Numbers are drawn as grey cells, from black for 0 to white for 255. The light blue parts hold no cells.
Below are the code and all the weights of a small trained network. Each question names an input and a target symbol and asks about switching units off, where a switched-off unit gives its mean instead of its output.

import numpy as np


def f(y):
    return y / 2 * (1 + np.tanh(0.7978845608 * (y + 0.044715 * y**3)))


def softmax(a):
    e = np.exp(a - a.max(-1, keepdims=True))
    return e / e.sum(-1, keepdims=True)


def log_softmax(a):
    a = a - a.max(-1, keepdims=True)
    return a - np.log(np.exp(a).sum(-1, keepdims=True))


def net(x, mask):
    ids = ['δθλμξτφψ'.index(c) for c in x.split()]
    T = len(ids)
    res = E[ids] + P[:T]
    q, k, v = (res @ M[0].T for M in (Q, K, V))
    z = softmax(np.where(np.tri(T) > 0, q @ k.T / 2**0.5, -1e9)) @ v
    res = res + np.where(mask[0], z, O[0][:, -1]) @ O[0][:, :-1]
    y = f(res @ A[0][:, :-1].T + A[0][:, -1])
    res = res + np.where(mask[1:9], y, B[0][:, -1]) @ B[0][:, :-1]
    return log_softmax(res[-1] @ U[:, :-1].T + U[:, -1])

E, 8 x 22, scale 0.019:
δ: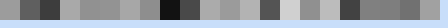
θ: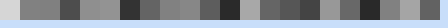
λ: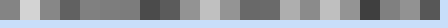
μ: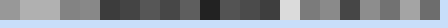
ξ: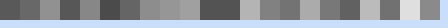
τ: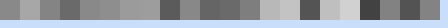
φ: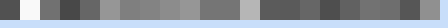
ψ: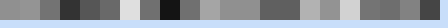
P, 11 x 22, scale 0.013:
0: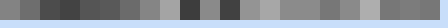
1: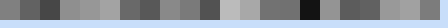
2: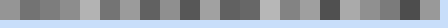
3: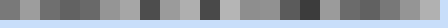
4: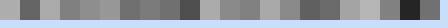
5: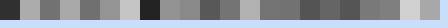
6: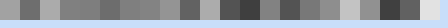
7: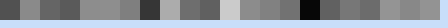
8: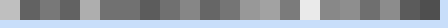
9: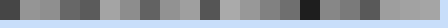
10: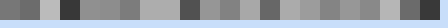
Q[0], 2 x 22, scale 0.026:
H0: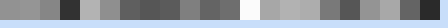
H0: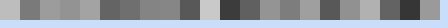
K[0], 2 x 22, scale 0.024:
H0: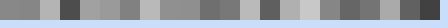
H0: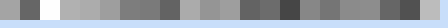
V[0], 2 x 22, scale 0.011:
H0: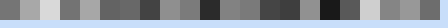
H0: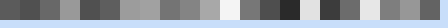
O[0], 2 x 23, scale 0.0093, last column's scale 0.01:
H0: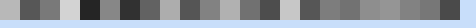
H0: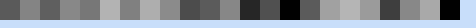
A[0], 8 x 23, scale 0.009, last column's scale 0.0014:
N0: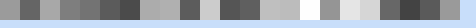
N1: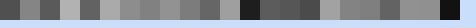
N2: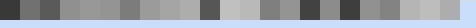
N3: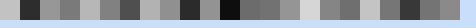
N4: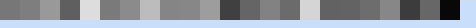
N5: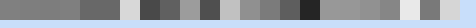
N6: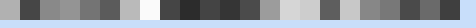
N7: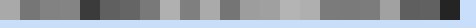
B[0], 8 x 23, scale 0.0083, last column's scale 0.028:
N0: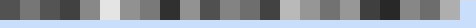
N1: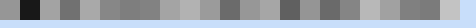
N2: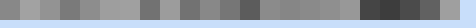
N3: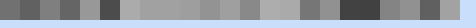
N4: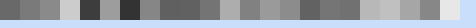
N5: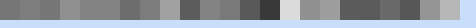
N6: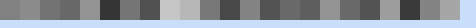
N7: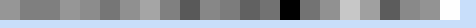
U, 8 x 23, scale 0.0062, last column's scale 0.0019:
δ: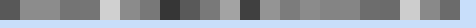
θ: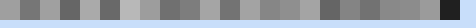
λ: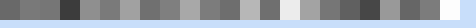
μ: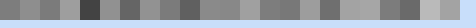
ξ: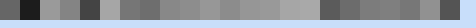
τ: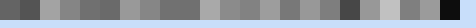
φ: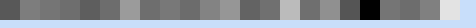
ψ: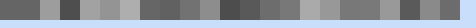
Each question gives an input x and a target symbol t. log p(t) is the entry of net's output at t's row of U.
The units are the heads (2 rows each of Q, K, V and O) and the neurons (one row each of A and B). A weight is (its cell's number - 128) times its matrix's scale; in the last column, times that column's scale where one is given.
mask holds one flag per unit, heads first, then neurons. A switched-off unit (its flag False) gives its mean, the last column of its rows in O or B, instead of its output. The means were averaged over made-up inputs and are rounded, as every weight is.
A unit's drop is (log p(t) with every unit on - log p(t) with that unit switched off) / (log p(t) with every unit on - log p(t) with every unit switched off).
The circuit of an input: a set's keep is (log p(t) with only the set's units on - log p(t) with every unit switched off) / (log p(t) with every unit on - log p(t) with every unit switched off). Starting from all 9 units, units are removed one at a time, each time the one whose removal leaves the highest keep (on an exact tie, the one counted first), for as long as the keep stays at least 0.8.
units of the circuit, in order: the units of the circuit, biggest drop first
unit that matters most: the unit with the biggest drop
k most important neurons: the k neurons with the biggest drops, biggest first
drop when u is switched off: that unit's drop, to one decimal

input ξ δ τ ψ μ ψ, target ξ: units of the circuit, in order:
[H0 N1 N7]
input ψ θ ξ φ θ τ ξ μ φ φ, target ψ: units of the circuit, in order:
[H0 N1 N4]
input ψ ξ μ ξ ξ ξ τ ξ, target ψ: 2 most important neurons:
[N4 N1]
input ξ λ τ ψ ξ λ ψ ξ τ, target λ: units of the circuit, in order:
[H0]
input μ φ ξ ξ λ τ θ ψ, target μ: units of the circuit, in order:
[H0 N7]
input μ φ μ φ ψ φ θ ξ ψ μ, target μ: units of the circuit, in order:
[H0 N7]
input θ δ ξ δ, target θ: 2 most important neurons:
[N7 N4]
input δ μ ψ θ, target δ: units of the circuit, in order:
[H0 N4]
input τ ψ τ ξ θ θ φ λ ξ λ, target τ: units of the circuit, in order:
[H0 N4 N0]
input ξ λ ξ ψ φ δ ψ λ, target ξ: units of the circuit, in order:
[H0 N1]
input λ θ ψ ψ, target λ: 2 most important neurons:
[N7 N5]
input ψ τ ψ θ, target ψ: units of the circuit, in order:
[H0 N4]
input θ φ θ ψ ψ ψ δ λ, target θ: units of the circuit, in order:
[H0 N7]
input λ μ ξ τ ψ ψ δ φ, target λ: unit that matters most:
N7
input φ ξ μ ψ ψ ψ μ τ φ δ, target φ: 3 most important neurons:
[N4 N1 N2]
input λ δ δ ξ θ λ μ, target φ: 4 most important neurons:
[N3 N0 N7 N1]
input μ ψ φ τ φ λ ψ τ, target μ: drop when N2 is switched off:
0.0
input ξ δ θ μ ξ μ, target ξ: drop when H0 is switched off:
2.4
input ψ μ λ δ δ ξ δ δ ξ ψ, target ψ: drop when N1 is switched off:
0.3
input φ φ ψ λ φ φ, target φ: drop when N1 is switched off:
0.2
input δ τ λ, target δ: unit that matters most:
N4
